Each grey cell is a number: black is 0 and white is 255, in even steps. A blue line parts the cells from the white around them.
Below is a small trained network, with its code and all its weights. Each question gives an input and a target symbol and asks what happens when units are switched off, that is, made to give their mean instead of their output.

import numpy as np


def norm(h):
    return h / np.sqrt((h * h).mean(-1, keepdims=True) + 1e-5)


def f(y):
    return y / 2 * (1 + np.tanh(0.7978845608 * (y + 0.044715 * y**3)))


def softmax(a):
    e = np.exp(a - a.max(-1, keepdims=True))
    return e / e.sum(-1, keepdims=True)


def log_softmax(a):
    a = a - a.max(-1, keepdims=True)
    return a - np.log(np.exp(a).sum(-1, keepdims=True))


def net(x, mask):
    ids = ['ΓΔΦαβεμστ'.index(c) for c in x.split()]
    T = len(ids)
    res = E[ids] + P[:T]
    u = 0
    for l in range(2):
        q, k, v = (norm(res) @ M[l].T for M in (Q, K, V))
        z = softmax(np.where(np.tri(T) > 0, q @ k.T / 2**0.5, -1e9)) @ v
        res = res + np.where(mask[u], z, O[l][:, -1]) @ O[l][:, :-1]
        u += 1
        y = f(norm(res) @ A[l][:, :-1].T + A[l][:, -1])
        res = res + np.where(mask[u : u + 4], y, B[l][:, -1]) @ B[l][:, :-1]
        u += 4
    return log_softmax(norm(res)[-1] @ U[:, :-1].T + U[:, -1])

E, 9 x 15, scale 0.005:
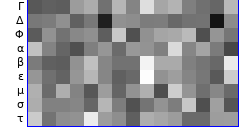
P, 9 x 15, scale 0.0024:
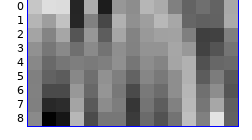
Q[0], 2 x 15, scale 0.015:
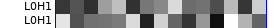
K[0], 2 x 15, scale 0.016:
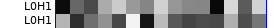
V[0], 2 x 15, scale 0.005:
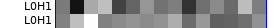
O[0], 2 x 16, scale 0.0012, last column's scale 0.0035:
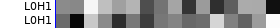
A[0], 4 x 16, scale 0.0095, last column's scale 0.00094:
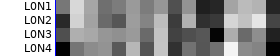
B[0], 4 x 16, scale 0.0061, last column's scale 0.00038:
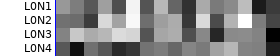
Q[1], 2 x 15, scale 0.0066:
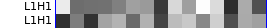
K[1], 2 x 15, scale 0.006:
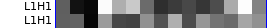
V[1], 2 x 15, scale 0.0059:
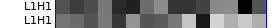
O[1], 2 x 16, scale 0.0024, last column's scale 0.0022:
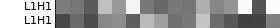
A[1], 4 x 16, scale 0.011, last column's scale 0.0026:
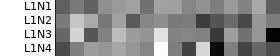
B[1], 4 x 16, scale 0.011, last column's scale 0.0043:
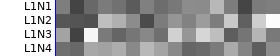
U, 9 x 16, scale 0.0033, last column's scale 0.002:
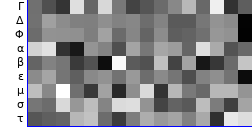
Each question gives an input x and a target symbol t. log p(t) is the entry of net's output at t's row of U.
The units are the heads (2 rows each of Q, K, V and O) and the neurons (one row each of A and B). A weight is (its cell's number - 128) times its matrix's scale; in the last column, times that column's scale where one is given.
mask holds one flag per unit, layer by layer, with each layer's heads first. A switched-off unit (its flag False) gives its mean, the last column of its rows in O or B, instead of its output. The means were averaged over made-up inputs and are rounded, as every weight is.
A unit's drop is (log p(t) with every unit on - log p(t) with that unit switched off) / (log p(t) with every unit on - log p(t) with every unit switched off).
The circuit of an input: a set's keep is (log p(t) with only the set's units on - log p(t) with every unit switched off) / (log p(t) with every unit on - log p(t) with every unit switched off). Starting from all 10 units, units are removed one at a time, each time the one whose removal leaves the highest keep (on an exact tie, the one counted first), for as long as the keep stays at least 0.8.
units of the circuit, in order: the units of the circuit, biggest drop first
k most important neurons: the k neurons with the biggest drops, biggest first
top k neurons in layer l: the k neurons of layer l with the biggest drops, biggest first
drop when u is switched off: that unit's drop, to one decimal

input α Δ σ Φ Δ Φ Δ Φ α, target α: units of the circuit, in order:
L0H1; L1N2; L1H1
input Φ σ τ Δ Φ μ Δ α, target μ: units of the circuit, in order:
L0H1; L1H1; L1N2
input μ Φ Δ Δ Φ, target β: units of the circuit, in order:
L1N2
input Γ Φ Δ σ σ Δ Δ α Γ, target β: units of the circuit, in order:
L1N2; L1N1
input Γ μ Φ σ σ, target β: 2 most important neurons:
L1N2; L0N4
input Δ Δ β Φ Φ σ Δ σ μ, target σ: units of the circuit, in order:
L1H1; L1N4
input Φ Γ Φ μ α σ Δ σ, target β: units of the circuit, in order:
L1H1; L1N2; L0H1
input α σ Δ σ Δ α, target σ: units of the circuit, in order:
L1N4; L1H1
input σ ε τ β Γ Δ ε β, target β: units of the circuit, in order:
L1N2; L1H1
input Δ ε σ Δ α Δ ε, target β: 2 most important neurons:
L1N2; L1N1
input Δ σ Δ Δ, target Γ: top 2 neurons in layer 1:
L1N2; L1N1
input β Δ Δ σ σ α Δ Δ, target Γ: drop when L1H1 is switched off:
1.0
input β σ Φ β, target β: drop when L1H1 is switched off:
-0.1
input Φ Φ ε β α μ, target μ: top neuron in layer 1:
L1N2
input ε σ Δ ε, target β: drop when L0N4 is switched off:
0.1
